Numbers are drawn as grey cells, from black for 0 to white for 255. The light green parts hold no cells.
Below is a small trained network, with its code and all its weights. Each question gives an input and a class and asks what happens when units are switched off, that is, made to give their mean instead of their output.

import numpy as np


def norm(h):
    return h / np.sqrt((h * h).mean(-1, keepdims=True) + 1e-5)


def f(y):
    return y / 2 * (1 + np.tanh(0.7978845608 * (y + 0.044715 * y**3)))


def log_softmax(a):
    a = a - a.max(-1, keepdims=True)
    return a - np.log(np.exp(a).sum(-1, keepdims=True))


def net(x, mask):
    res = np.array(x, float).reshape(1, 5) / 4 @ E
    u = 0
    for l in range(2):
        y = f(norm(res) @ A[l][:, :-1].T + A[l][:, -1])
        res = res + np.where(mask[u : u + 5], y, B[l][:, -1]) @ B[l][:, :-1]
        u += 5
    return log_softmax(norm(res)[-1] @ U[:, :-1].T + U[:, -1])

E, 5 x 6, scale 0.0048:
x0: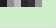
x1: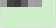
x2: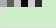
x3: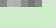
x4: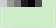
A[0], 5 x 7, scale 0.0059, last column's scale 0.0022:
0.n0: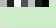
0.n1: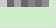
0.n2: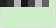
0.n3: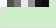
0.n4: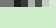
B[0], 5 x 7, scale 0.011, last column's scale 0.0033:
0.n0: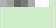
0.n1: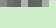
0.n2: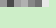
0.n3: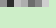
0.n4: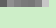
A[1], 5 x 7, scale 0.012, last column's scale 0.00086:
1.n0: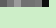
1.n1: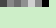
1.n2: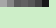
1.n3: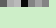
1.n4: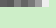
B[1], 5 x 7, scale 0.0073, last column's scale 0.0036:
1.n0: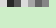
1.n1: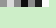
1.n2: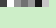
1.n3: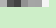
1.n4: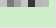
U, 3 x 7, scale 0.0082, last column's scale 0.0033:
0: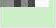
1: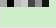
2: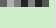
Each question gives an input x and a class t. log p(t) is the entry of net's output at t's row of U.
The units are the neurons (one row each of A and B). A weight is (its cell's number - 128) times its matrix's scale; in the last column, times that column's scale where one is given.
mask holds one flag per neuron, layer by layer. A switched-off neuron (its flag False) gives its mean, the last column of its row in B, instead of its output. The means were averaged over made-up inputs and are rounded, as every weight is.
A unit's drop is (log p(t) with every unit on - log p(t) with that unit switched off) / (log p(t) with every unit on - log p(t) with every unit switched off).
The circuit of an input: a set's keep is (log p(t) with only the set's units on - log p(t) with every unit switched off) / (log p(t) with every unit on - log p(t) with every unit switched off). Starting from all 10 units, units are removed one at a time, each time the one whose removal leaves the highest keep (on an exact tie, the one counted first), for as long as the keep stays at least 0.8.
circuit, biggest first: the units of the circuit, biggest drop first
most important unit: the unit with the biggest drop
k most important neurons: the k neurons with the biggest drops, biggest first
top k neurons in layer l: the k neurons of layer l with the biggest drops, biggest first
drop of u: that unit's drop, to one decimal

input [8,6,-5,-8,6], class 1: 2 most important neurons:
(0.n2 0.n0)
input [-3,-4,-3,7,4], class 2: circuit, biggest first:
(0.n0 1.n4)
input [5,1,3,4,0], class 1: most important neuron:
(0.n2)
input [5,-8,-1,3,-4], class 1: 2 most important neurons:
(0.n0 1.n0)
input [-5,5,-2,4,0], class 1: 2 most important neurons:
(0.n3 0.n0)
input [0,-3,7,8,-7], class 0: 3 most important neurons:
(0.n0 1.n3 1.n2)
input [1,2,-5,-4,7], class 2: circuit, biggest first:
(1.n2 0.n0)
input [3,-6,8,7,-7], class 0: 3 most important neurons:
(0.n0 1.n3 1.n2)
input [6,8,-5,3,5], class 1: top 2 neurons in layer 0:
(0.n2 0.n0)
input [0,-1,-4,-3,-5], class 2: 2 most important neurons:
(1.n1 0.n0)
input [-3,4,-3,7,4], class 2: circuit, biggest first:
(0.n0 1.n2)
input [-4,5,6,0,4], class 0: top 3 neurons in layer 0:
(0.n0 0.n2 0.n4)
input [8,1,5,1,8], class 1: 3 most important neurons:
(0.n2 1.n3 1.n1)
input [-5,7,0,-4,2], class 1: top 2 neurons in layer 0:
(0.n3 0.n0)
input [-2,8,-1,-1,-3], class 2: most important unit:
1.n1
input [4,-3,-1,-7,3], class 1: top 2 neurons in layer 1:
(1.n1 1.n0)
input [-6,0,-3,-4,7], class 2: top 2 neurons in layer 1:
(1.n2 1.n4)
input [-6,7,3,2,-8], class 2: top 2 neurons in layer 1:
(1.n1 1.n3)
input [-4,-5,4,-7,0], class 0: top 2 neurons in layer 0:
(0.n0 0.n2)
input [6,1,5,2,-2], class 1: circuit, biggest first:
(0.n2)
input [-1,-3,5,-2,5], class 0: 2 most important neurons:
(0.n0 1.n1)
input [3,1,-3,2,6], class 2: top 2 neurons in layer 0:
(0.n0 0.n3)
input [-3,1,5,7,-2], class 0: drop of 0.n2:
0.1
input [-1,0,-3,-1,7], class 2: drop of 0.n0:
0.1
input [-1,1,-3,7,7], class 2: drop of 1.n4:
0.0
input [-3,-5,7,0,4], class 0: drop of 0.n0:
1.5
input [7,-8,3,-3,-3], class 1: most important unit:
0.n2
